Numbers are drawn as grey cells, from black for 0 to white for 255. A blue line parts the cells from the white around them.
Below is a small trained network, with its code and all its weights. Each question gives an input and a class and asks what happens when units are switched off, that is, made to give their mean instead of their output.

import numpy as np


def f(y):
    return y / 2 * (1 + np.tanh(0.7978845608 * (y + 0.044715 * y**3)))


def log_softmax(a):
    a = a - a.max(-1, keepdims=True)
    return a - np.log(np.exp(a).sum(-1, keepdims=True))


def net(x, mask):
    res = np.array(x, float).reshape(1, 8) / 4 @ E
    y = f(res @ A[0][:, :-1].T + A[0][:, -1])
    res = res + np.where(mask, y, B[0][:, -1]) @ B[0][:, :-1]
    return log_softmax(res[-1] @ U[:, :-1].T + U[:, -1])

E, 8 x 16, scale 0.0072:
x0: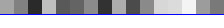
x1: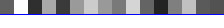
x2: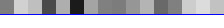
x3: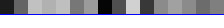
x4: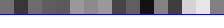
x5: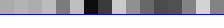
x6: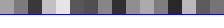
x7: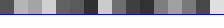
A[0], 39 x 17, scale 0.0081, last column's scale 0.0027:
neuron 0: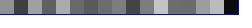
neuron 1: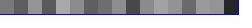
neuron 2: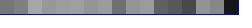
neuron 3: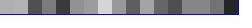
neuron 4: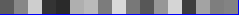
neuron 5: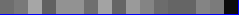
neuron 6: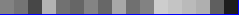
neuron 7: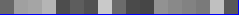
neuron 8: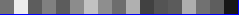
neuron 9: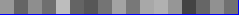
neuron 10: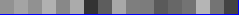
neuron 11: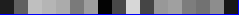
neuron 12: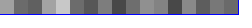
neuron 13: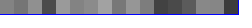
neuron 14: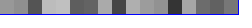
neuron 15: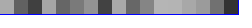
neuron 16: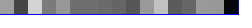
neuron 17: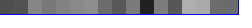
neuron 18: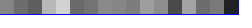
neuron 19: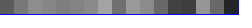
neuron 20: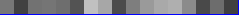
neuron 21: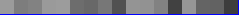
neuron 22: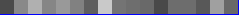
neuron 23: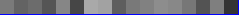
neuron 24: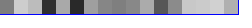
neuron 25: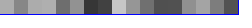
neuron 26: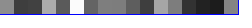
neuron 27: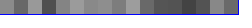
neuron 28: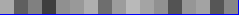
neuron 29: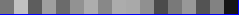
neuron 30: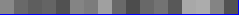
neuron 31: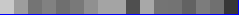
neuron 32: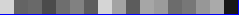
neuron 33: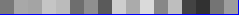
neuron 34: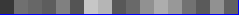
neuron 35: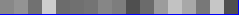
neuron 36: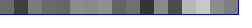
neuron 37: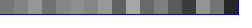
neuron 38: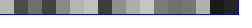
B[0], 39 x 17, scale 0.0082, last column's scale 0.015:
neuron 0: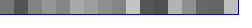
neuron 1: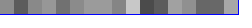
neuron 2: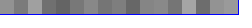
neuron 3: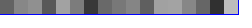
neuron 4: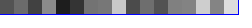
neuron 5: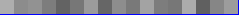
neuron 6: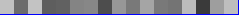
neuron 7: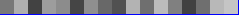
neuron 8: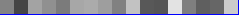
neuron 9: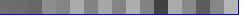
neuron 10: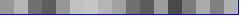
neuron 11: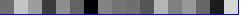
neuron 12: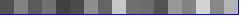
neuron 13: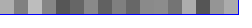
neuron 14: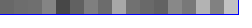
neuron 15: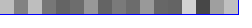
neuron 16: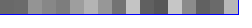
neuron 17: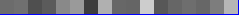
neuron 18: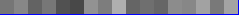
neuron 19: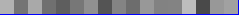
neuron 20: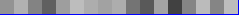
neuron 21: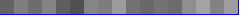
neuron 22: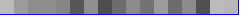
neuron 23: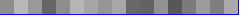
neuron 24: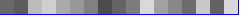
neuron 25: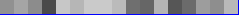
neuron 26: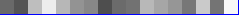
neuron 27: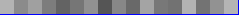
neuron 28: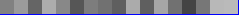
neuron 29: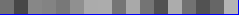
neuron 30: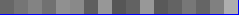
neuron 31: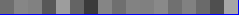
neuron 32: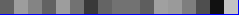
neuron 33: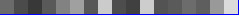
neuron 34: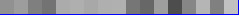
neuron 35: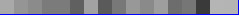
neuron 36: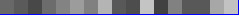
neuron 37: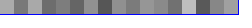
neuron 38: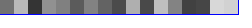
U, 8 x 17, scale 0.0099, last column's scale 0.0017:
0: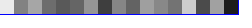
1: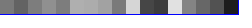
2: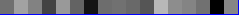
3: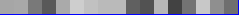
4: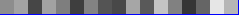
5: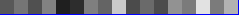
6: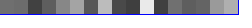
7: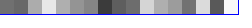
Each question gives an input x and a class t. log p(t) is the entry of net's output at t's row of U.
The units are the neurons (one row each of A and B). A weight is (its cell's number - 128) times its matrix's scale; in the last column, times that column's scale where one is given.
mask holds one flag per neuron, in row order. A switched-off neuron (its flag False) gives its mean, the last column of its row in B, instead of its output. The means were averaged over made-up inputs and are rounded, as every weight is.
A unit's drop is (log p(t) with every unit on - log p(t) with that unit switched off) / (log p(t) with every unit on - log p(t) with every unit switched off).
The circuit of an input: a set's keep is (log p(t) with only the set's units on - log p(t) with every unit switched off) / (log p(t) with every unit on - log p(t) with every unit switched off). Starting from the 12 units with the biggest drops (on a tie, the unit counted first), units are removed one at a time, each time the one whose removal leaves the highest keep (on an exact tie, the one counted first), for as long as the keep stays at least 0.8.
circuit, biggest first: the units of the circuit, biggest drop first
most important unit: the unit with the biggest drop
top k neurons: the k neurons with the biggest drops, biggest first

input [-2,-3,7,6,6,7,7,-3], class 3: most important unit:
neuron 25
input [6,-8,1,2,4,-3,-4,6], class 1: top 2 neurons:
[neuron 0; neuron 16]
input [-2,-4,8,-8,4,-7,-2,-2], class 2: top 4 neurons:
[neuron 32; neuron 26; neuron 3; neuron 31]
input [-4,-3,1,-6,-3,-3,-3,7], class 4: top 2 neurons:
[neuron 7; neuron 11]
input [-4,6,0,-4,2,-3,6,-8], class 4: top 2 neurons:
[neuron 38; neuron 28]
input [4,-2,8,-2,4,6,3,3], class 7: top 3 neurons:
[neuron 24; neuron 20; neuron 34]
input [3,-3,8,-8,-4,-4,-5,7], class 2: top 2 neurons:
[neuron 32; neuron 26]
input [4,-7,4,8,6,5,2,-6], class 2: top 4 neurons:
[neuron 11; neuron 8; neuron 17; neuron 29]
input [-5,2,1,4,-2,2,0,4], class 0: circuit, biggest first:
[neuron 38; neuron 22]
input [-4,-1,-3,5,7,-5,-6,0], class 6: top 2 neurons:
[neuron 17; neuron 36]
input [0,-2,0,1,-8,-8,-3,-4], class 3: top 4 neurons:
[neuron 20; neuron 34; neuron 23; neuron 36]
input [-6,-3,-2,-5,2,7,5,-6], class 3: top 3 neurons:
[neuron 25; neuron 10; neuron 15]
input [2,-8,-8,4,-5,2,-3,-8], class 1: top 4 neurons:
[neuron 9; neuron 16; neuron 1; neuron 0]
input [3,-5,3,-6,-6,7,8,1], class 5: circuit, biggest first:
[neuron 12]
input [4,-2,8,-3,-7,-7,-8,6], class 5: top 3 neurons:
[neuron 4; neuron 26; neuron 25]
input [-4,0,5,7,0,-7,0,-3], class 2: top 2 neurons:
[neuron 11; neuron 25]
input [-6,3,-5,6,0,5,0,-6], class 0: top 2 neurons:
[neuron 27; neuron 19]
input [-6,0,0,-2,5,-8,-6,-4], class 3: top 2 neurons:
[neuron 34; neuron 20]
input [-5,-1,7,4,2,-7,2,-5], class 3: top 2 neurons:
[neuron 26; neuron 34]
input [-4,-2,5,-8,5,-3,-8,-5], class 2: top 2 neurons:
[neuron 32; neuron 3]
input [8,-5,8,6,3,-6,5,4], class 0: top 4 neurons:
[neuron 6; neuron 26; neuron 35; neuron 15]
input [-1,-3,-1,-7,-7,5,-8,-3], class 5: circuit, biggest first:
[neuron 4]
